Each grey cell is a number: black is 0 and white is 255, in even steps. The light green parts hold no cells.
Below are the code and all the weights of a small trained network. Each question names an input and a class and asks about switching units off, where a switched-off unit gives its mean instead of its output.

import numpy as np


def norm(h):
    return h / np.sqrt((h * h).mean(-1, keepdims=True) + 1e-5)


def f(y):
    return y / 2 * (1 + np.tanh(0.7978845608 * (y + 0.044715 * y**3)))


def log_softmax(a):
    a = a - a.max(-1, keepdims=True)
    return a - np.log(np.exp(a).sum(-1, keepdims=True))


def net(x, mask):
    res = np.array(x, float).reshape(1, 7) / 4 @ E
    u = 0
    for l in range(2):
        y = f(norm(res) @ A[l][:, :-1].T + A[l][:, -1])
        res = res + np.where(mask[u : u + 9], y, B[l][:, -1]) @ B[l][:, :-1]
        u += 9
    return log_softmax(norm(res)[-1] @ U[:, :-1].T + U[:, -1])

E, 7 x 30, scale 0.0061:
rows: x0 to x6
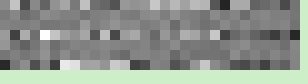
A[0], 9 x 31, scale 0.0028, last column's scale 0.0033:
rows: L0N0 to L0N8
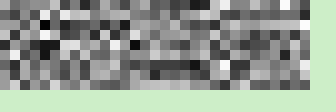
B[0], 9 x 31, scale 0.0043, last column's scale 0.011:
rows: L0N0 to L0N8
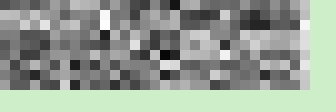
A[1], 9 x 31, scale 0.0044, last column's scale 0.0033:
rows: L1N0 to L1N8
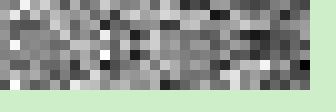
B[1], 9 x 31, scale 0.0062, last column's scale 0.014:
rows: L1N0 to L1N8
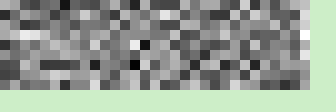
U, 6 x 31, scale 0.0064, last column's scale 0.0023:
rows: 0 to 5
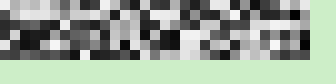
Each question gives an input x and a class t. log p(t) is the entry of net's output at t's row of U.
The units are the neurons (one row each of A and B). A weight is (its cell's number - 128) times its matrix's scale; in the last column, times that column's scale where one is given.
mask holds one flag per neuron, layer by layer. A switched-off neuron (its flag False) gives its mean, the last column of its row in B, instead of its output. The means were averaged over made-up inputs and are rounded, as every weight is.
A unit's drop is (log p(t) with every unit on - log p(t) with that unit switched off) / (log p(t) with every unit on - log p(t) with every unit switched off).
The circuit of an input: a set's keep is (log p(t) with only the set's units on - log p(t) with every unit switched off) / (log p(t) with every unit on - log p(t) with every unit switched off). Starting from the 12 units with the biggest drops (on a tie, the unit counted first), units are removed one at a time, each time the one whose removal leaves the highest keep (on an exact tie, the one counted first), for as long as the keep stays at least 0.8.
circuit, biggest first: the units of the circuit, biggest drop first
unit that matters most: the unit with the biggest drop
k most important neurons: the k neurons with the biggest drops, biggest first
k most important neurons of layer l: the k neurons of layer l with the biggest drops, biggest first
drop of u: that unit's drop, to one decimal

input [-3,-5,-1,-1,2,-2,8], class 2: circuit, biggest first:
[L0N4]
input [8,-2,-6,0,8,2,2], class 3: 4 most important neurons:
[L0N2; L0N5; L0N6; L1N2]
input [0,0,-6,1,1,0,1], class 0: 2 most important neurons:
[L0N1; L1N0]
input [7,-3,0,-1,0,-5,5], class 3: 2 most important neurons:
[L0N2; L0N4]
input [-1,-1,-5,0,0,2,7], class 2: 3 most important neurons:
[L0N4; L0N2; L1N3]
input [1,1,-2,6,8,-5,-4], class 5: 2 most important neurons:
[L1N6; L0N5]
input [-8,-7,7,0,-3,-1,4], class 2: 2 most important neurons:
[L0N2; L0N4]
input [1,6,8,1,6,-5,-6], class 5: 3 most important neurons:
[L0N3; L0N1; L0N5]
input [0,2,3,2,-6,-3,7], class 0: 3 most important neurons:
[L0N1; L0N5; L1N1]
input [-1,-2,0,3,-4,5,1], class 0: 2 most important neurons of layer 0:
[L0N1; L0N4]
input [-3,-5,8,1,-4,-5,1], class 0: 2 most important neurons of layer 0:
[L0N3; L0N4]
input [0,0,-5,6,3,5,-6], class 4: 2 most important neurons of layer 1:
[L1N2; L1N1]
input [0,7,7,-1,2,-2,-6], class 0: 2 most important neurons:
[L0N2; L1N0]
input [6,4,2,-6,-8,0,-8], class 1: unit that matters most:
L0N2
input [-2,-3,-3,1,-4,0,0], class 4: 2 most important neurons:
[L0N2; L0N7]
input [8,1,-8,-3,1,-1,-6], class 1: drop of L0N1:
0.0
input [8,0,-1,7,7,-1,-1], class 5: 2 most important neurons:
[L0N2; L0N3]
